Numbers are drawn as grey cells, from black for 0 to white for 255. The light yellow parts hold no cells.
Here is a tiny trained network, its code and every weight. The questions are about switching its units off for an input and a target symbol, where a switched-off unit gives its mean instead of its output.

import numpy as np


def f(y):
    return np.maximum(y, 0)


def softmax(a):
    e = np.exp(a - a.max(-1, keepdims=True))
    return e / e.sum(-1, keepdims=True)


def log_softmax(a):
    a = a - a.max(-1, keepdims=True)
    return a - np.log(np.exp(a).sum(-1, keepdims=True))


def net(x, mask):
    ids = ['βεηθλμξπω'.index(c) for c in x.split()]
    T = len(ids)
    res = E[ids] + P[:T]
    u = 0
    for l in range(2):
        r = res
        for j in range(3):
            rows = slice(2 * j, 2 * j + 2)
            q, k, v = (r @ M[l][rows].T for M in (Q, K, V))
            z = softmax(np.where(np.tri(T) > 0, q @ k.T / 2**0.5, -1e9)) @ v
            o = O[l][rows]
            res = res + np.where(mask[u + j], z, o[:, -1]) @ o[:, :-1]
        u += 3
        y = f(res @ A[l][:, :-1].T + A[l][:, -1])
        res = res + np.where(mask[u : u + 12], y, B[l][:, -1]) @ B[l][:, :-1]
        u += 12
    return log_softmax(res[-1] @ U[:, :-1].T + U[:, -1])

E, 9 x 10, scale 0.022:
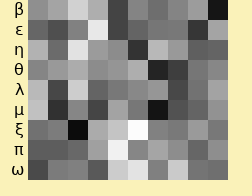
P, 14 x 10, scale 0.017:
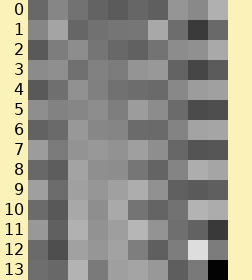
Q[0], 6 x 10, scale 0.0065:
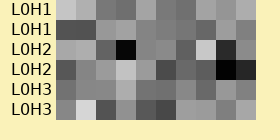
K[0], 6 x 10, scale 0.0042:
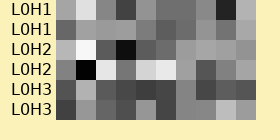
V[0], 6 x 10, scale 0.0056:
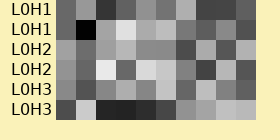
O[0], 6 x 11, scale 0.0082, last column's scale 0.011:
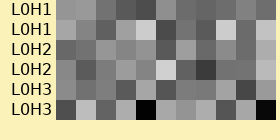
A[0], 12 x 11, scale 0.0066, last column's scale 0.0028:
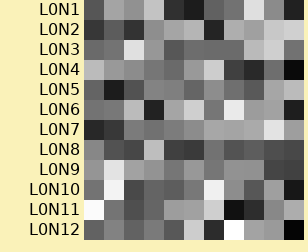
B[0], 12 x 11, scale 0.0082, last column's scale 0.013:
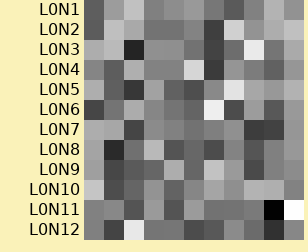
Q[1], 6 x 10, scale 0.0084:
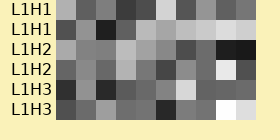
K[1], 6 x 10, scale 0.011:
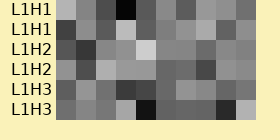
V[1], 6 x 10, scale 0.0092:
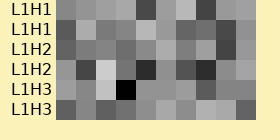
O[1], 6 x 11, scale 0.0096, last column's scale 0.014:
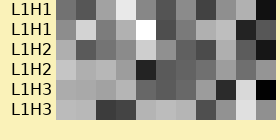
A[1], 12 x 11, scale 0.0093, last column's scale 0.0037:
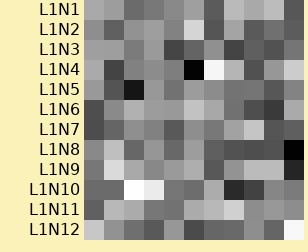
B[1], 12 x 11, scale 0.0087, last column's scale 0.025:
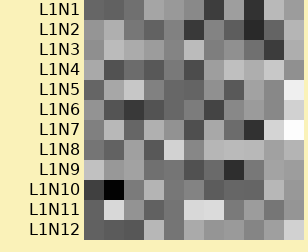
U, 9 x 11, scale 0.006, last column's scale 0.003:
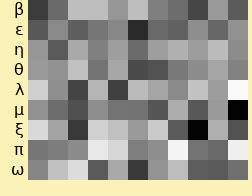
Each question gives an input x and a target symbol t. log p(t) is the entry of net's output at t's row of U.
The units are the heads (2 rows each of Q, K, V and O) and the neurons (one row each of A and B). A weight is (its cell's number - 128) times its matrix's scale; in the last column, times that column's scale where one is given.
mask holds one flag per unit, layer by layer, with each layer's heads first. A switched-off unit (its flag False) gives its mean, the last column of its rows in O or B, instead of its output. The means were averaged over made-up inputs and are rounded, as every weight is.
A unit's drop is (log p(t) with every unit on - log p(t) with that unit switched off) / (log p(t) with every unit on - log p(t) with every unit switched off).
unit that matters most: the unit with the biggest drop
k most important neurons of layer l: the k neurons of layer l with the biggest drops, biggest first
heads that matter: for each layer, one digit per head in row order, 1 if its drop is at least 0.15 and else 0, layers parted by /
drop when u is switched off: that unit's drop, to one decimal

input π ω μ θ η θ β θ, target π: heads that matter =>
001 / 100
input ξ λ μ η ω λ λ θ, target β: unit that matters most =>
L0H3
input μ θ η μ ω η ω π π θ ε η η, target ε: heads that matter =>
000 / 001
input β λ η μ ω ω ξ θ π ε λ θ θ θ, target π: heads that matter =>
001 / 101
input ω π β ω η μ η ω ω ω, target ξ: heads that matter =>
000 / 001
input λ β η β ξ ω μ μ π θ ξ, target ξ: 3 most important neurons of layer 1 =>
(L1N9, L1N1, L1N5)
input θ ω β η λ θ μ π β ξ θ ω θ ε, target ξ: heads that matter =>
011 / 011
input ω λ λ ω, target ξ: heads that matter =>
000 / 011
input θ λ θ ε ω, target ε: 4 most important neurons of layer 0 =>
(L0N11, L0N2, L0N6, L0N8)
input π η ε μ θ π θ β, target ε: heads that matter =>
000 / 010
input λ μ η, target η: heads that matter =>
000 / 100
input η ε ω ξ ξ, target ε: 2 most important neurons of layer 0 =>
(L0N11, L0N2)
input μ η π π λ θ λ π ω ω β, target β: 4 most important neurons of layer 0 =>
(L0N11, L0N1, L0N2, L0N5)
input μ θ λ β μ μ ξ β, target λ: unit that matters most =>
L1H3
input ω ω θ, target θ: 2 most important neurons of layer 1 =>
(L1N9, L1N7)
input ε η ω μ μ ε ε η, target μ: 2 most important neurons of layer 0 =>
(L0N5, L0N2)
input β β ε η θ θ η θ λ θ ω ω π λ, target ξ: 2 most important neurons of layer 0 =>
(L0N11, L0N6)
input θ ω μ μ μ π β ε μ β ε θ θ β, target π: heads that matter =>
000 / 101
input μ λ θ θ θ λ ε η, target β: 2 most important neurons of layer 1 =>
(L1N10, L1N3)
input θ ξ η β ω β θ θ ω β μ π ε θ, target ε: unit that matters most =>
L1H2
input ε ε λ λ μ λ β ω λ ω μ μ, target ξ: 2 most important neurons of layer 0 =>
(L0N11, L0N6)
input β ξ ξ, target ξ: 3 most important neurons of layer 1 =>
(L1N1, L1N9, L1N6)
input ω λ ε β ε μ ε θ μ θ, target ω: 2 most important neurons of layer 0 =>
(L0N11, L0N3)
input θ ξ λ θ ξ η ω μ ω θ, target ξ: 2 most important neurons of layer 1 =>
(L1N2, L1N12)
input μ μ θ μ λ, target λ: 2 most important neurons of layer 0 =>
(L0N3, L0N2)
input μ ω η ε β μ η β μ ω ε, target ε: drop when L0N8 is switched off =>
0.2
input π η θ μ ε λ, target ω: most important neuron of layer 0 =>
(L0N11)
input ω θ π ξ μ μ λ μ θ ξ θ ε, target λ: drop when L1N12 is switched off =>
0.1
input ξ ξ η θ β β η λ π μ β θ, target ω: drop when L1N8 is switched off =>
0.2
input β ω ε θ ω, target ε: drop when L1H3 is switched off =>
1.4
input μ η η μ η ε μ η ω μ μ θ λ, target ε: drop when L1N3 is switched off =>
0.0
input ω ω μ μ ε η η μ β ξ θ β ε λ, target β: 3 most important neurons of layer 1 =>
(L1N10, L1N3, L1N7)
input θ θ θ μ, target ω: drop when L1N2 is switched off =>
0.1
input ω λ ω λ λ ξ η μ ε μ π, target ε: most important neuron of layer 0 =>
(L0N8)
